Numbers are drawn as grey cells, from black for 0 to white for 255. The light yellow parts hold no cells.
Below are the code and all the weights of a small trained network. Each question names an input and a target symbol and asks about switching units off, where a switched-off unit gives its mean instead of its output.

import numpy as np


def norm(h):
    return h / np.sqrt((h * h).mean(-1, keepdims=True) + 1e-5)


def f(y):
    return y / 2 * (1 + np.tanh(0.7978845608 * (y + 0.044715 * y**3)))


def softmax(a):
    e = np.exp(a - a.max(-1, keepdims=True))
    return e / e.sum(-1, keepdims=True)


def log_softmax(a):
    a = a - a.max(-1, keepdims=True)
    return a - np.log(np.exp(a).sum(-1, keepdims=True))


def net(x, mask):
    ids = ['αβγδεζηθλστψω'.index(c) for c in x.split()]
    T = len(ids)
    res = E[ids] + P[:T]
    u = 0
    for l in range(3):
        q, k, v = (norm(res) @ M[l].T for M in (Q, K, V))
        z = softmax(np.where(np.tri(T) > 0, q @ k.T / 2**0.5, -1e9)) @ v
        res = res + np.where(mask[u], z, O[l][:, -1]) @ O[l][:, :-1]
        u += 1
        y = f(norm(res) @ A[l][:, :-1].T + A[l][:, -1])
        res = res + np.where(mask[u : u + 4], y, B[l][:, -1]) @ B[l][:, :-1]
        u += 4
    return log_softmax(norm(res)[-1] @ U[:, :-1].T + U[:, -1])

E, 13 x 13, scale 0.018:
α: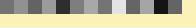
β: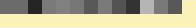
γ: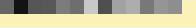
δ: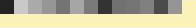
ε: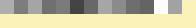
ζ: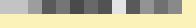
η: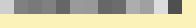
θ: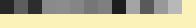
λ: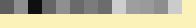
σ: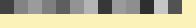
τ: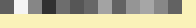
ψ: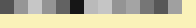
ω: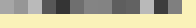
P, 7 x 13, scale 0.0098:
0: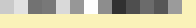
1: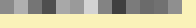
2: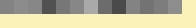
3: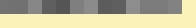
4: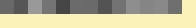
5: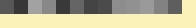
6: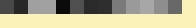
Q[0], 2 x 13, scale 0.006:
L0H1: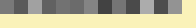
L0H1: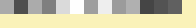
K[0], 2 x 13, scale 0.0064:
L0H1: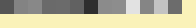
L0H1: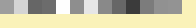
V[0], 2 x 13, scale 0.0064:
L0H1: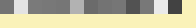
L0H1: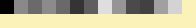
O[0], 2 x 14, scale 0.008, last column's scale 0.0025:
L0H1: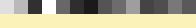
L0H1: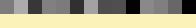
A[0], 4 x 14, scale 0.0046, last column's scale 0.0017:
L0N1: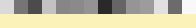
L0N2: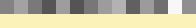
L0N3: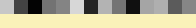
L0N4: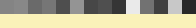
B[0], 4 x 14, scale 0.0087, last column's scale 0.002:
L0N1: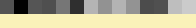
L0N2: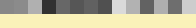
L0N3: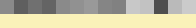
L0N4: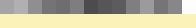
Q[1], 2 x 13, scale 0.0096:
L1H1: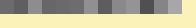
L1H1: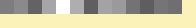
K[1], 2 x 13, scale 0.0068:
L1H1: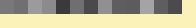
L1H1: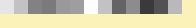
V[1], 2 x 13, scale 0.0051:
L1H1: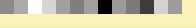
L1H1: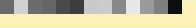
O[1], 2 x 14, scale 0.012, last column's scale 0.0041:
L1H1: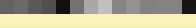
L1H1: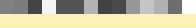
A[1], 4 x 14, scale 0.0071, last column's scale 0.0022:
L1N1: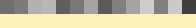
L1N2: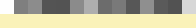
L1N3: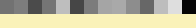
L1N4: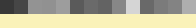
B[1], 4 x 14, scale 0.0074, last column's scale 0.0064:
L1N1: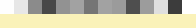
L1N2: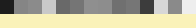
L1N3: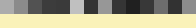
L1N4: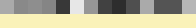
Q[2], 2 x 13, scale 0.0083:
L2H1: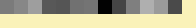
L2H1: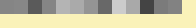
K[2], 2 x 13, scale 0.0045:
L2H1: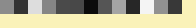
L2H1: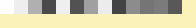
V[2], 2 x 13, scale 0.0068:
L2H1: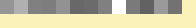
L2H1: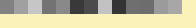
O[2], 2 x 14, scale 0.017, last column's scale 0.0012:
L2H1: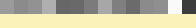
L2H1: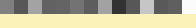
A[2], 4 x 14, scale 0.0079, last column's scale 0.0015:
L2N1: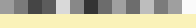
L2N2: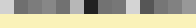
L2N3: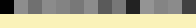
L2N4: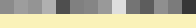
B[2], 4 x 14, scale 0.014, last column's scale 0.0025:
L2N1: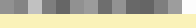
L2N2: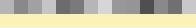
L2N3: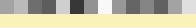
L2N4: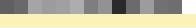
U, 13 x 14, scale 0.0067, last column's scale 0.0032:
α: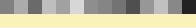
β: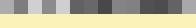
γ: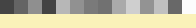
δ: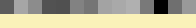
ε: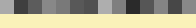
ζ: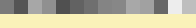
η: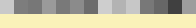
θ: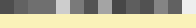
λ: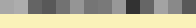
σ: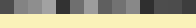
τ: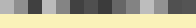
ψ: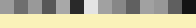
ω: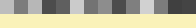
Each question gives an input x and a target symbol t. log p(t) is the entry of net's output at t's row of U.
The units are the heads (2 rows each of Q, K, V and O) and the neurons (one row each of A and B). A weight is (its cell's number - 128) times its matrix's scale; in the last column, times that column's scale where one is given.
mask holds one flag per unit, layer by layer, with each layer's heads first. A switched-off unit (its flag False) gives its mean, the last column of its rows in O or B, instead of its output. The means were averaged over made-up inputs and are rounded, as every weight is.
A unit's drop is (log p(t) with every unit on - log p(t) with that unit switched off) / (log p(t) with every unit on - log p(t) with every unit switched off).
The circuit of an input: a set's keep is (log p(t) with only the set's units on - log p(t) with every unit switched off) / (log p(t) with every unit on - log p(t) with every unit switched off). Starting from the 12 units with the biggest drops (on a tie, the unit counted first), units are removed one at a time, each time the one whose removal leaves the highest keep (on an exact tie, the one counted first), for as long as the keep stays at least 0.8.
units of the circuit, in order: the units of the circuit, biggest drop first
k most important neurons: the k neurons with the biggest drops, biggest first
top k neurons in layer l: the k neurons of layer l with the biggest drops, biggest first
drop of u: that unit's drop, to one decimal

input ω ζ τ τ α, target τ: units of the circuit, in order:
[L1H1]
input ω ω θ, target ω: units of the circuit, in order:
[L2H1 L1N4]
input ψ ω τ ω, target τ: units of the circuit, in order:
[L1H1 L0H1]
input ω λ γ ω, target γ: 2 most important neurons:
[L1N4 L1N1]
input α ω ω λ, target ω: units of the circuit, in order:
[L2H1 L1N4]
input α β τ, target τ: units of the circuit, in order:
[L0N3 L0H1 L1H1]
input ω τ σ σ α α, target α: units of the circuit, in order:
[L2H1 L2N4]
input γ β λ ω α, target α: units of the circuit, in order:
[L2H1 L2N4 L1N1]
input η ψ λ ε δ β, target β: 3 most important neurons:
[L2N1 L0N3 L1N2]
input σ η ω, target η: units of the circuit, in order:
[L0H1 L2N2]
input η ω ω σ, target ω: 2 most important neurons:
[L1N4 L1N2]
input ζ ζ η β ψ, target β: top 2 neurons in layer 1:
[L1N2 L1N4]
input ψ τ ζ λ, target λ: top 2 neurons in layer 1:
[L1N3 L1N2]
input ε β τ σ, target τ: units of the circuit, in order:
[L0H1]
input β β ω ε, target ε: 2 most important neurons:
[L1N3 L0N3]
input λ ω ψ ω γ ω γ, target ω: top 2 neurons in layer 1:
[L1N4 L1N2]
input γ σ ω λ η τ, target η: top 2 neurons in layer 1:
[L1N2 L1N4]
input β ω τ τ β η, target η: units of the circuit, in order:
[L2N2 L0H1]
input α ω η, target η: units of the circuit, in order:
[L0H1 L2N2]
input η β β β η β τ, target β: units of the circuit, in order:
[L1H1]
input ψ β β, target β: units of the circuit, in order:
[L1H1 L2N1]
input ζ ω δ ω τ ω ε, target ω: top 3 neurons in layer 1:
[L1N4 L1N2 L1N3]
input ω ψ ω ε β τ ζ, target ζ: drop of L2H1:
1.1
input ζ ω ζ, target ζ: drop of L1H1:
0.1
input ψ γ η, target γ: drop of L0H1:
0.3
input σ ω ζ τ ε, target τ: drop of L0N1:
0.2
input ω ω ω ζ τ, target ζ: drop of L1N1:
0.2
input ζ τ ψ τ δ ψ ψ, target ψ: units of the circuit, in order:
[L0H1]
